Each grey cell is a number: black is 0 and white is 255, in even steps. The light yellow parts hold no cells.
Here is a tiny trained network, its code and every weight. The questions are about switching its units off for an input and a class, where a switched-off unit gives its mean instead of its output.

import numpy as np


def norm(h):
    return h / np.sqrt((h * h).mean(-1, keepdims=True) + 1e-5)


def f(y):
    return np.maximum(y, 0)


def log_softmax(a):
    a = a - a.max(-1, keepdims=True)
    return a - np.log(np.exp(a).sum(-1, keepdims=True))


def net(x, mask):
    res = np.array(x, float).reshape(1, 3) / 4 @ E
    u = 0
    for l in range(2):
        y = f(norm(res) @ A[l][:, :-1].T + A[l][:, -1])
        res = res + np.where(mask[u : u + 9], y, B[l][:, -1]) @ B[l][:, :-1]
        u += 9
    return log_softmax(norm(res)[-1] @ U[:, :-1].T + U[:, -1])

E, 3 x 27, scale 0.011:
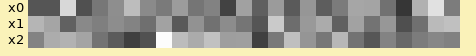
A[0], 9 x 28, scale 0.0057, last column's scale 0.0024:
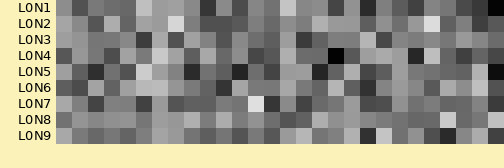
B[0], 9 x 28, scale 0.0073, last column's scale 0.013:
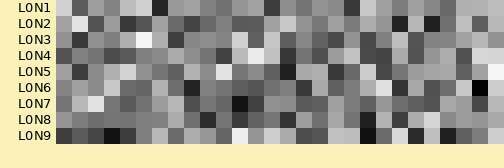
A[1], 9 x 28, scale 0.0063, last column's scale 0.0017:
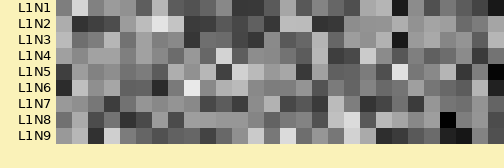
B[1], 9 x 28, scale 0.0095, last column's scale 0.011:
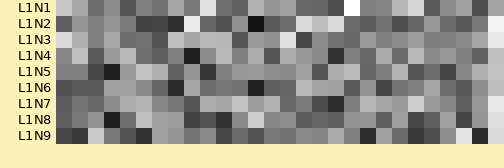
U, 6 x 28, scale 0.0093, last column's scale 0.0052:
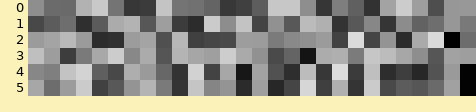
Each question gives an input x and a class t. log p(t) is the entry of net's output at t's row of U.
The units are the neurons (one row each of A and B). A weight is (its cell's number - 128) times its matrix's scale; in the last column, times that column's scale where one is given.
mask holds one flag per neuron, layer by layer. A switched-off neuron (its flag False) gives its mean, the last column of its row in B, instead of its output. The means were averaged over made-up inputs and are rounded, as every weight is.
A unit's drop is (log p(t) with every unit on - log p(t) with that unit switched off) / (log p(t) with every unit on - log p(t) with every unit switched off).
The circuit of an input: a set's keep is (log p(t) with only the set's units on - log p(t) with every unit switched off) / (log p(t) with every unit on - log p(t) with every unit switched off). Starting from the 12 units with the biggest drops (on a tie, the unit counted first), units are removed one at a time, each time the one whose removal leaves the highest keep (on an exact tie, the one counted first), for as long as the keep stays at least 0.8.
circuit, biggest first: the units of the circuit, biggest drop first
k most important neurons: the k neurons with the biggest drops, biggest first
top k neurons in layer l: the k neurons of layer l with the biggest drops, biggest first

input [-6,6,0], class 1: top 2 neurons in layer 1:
[L1N8 L1N9]
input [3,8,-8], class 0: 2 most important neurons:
[L0N5 L1N2]
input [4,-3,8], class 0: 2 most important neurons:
[L0N9 L0N6]
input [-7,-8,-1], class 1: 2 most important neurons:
[L0N4 L0N6]
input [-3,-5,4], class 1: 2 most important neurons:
[L0N6 L0N5]
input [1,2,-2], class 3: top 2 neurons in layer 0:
[L0N5 L0N6]
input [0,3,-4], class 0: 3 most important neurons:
[L0N5 L0N9 L1N2]
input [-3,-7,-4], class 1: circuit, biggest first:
[L0N4]
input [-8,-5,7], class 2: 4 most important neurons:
[L1N9 L0N9 L0N4 L0N5]
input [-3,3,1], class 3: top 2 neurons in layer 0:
[L0N7 L0N4]
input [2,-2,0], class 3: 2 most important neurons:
[L1N2 L0N9]
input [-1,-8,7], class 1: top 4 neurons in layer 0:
[L0N6 L0N5 L0N2 L0N1]
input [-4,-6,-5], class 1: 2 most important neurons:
[L0N4 L0N6]
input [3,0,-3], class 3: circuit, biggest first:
[L1N9]
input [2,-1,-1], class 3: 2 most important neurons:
[L1N9 L0N6]
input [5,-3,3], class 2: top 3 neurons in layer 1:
[L1N7 L1N8 L1N5]
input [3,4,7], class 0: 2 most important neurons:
[L0N9 L0N6]
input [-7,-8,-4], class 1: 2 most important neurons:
[L0N4 L0N6]
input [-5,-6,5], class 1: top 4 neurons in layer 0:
[L0N6 L0N5 L0N2 L0N1]
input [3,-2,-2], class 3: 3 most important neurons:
[L1N9 L0N6 L1N3]
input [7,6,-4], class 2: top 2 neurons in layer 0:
[L0N6 L0N4]
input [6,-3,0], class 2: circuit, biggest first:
[L0N6]
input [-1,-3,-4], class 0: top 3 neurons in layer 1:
[L1N2 L1N8 L1N1]
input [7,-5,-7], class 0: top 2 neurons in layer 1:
[L1N2 L1N9]
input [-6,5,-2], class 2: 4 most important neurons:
[L0N2 L1N9 L0N4 L0N7]
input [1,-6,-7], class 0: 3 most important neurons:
[L1N2 L0N9 L0N4]
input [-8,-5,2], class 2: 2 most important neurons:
[L1N9 L0N9]
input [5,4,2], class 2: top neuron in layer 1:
[L1N7]
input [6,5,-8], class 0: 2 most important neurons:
[L0N5 L1N2]
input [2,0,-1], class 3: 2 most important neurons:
[L0N6 L1N9]
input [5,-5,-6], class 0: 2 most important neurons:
[L1N2 L0N9]
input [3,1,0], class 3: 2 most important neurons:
[L1N9 L1N2]
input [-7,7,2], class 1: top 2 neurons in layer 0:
[L0N6 L0N9]
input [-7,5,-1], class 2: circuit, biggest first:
[L1N9]
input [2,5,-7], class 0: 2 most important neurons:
[L0N5 L1N2]
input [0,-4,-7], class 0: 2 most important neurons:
[L1N2 L0N4]
